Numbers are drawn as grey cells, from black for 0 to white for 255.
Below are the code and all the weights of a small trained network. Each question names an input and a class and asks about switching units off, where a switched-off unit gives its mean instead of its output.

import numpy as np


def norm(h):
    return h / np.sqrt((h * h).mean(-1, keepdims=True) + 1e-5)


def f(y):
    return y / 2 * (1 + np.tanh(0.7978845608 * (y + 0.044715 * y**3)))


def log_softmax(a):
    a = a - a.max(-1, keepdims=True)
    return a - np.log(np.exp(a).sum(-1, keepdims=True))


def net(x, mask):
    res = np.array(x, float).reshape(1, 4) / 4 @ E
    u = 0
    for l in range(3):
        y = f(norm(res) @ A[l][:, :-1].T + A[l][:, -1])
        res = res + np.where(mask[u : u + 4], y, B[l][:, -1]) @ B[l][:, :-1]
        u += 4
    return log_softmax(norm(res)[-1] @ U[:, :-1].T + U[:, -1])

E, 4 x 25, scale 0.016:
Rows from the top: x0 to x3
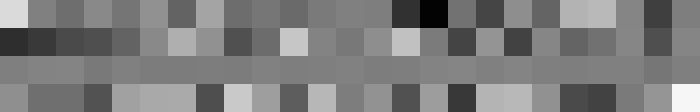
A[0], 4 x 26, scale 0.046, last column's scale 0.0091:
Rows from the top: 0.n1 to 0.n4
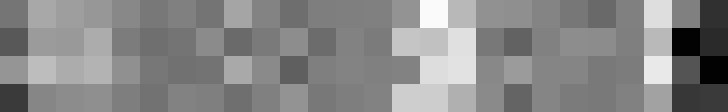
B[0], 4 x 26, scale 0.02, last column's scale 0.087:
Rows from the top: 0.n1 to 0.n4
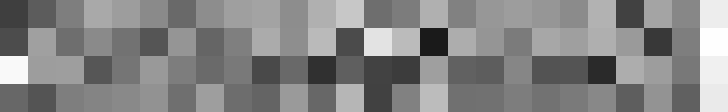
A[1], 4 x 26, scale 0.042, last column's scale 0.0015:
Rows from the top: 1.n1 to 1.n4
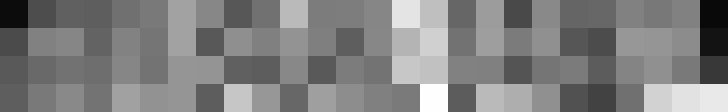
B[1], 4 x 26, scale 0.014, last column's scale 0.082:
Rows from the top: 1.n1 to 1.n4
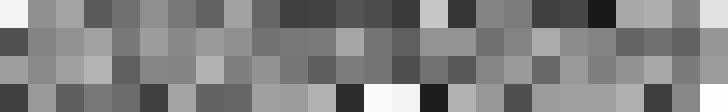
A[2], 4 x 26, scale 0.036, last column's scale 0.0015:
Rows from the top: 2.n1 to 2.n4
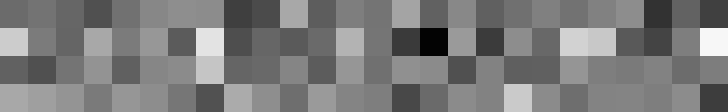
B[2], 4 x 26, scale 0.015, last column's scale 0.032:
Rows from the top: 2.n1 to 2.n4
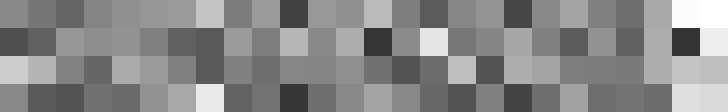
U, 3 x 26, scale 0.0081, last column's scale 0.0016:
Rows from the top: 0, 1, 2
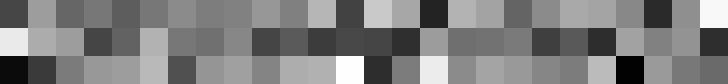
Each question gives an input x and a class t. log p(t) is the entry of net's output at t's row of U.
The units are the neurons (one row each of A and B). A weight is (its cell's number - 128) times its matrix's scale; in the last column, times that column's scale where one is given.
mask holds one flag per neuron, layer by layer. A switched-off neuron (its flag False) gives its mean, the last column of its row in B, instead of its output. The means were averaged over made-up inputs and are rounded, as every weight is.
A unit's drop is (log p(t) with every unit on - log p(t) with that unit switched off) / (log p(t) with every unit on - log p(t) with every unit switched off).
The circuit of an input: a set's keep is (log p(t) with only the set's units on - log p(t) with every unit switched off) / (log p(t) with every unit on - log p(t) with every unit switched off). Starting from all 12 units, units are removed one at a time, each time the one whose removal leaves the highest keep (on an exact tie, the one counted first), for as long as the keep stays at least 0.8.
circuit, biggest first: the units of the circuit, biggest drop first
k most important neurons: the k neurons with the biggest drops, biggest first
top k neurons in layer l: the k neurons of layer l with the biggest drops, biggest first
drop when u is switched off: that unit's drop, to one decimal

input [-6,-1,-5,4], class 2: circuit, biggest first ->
(0.n1)
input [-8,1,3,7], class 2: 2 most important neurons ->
(0.n1; 0.n2)
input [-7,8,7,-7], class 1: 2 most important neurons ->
(0.n1; 1.n1)
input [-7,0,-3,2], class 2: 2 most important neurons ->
(0.n1; 0.n4)
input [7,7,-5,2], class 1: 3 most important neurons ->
(0.n1; 0.n2; 1.n4)
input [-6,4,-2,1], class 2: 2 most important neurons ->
(0.n3; 0.n1)
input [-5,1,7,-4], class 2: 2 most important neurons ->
(0.n1; 0.n4)
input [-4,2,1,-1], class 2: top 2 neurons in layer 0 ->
(0.n4; 0.n1)
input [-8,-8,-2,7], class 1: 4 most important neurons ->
(0.n3; 0.n2; 0.n4; 2.n2)
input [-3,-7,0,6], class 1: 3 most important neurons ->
(0.n3; 0.n2; 2.n1)
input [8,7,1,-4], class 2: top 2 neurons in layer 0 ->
(0.n2; 0.n3)
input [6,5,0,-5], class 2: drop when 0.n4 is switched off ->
0.8
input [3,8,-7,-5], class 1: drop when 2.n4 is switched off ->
0.0
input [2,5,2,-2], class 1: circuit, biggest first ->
(0.n2)
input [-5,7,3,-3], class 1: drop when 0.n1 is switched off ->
0.3
